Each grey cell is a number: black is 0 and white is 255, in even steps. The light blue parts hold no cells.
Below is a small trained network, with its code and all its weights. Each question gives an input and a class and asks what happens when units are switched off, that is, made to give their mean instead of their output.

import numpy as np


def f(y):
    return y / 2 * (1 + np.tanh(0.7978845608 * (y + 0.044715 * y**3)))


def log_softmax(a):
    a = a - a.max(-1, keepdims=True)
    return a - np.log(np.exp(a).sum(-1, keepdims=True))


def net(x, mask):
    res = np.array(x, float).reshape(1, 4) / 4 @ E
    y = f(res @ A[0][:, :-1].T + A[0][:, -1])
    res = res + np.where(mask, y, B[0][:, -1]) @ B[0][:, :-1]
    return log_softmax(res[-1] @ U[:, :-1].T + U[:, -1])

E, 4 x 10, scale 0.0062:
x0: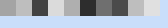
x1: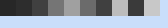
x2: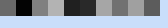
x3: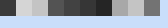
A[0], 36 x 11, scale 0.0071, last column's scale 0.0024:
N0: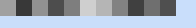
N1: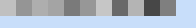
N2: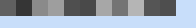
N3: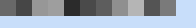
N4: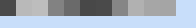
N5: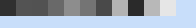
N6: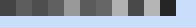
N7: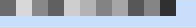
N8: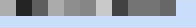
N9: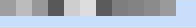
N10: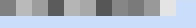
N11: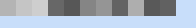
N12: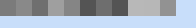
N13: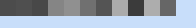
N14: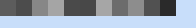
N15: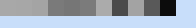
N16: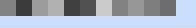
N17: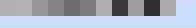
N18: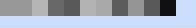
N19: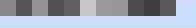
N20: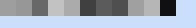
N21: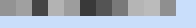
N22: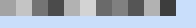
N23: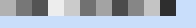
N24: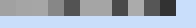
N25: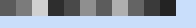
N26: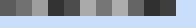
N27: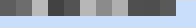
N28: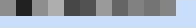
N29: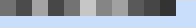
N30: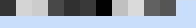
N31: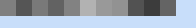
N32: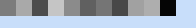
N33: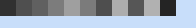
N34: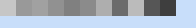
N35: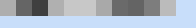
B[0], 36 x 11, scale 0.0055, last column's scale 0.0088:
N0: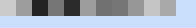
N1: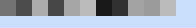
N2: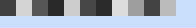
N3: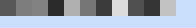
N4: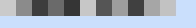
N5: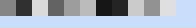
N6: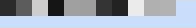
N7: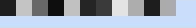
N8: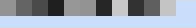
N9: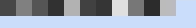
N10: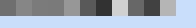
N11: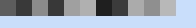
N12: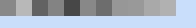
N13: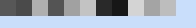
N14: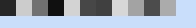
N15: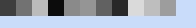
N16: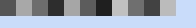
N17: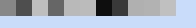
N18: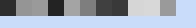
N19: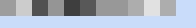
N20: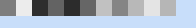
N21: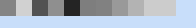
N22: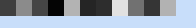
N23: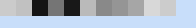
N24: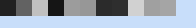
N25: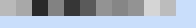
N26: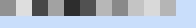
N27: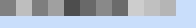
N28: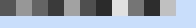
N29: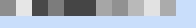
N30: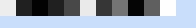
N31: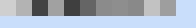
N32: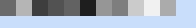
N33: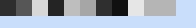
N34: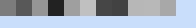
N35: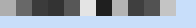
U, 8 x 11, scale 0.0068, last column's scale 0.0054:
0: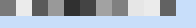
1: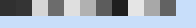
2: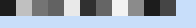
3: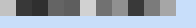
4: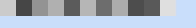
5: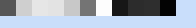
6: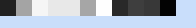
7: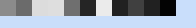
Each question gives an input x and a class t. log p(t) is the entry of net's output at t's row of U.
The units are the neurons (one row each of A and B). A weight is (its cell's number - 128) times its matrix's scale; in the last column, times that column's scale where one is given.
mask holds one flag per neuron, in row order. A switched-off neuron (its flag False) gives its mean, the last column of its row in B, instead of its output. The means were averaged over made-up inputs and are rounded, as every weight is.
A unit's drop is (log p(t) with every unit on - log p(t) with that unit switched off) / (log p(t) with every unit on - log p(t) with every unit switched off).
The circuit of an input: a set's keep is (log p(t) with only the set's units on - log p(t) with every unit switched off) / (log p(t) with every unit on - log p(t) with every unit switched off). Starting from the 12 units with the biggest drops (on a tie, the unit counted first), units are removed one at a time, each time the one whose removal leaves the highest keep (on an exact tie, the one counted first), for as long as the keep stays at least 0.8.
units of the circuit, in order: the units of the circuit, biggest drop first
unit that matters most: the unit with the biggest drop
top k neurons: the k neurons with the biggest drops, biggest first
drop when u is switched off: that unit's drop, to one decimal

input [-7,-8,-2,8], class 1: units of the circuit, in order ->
(N11)
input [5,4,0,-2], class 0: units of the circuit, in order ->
(N30, N23)
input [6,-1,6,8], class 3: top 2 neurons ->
(N30, N4)
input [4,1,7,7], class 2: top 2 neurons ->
(N2, N14)
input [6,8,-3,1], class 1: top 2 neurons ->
(N5, N33)
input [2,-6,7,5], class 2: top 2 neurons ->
(N2, N3)
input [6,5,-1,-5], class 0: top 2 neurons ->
(N30, N23)
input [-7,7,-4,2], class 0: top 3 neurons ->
(N26, N29, N25)
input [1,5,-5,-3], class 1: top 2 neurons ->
(N5, N13)
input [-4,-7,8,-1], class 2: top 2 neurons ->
(N2, N28)
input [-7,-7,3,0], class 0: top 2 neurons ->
(N26, N19)
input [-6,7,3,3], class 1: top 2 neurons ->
(N5, N33)
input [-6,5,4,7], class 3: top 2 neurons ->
(N30, N3)
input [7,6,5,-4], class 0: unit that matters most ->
N23
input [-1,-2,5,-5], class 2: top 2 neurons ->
(N30, N28)
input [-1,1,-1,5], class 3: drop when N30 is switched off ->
0.2
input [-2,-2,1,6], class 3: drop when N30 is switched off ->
0.2
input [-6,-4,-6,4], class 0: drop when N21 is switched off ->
-0.1
